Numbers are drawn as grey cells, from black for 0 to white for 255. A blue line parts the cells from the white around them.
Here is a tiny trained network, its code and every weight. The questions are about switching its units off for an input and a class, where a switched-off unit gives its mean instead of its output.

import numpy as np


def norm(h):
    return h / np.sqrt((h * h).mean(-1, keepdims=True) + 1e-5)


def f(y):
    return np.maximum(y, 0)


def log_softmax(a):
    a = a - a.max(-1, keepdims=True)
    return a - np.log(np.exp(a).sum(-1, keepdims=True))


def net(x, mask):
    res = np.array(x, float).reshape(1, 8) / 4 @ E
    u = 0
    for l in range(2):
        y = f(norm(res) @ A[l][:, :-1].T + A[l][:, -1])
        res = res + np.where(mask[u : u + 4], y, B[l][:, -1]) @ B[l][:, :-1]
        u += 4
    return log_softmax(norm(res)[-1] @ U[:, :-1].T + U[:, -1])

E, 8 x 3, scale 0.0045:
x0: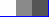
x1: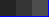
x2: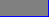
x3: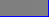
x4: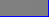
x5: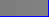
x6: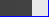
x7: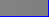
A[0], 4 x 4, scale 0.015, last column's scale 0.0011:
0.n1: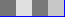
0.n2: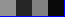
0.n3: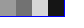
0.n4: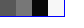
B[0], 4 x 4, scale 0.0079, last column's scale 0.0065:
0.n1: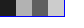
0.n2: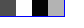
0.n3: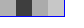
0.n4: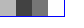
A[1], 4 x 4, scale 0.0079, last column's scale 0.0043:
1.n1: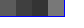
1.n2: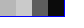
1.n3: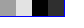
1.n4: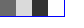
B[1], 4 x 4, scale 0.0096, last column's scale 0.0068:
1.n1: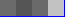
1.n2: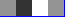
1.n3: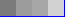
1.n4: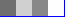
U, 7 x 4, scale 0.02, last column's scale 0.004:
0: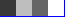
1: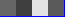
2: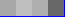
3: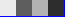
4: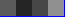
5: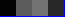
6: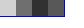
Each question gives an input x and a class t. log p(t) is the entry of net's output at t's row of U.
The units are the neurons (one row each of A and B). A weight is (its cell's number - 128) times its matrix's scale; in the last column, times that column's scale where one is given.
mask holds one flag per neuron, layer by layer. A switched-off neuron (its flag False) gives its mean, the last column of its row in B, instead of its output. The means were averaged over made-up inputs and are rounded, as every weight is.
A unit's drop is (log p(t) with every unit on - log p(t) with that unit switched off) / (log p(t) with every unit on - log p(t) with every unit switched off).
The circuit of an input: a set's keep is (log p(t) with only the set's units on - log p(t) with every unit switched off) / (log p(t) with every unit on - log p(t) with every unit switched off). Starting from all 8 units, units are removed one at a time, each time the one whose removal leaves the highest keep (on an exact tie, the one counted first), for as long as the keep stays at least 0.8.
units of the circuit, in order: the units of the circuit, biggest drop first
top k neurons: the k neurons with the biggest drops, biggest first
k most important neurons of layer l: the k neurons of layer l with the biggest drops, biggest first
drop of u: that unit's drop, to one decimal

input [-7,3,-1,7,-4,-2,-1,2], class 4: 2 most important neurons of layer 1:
(1.n4, 1.n3)
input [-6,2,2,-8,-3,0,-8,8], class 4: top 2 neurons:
(0.n4, 0.n2)
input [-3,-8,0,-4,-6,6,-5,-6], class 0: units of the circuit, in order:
(0.n1)
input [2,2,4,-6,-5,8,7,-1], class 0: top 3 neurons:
(0.n2, 0.n4, 1.n2)
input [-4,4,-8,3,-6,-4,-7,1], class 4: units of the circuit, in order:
(0.n4, 1.n1)
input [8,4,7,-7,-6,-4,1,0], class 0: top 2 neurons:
(0.n2, 0.n3)
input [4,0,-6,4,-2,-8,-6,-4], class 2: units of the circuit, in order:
(1.n3, 1.n2)
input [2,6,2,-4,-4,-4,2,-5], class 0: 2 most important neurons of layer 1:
(1.n4, 1.n3)
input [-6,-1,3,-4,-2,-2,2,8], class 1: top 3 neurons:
(0.n2, 0.n1, 1.n4)
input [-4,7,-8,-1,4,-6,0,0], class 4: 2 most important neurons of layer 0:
(0.n4, 0.n1)
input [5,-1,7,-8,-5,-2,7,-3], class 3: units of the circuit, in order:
(0.n3, 0.n2)
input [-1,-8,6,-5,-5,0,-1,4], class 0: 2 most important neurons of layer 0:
(0.n1, 0.n4)
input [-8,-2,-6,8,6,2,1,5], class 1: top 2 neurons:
(0.n2, 1.n4)
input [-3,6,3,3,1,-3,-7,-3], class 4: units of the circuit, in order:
(0.n4)
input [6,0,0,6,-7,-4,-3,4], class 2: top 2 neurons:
(0.n3, 1.n3)
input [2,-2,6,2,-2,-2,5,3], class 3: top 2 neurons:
(0.n3, 0.n1)
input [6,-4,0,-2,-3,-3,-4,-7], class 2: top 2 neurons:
(1.n2, 0.n2)
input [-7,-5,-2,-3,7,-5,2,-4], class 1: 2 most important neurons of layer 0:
(0.n3, 0.n2)
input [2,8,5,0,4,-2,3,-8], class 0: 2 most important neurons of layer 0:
(0.n2, 0.n3)
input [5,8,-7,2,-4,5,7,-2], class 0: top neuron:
(0.n2)
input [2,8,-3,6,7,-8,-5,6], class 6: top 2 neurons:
(0.n4, 0.n1)
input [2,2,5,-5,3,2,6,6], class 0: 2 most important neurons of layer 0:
(0.n2, 0.n4)
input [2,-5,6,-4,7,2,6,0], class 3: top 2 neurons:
(0.n1, 0.n3)
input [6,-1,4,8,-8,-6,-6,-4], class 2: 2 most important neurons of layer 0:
(0.n3, 0.n1)
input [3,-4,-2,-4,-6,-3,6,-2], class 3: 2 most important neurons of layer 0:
(0.n1, 0.n3)
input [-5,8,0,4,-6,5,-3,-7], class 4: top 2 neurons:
(0.n4, 0.n1)
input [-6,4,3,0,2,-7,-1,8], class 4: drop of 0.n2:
0.1
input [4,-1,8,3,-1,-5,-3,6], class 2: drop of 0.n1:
0.0
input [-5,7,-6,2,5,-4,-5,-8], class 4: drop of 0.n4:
0.3
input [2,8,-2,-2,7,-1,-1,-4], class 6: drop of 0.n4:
0.9
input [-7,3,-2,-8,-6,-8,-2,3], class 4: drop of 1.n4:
0.2
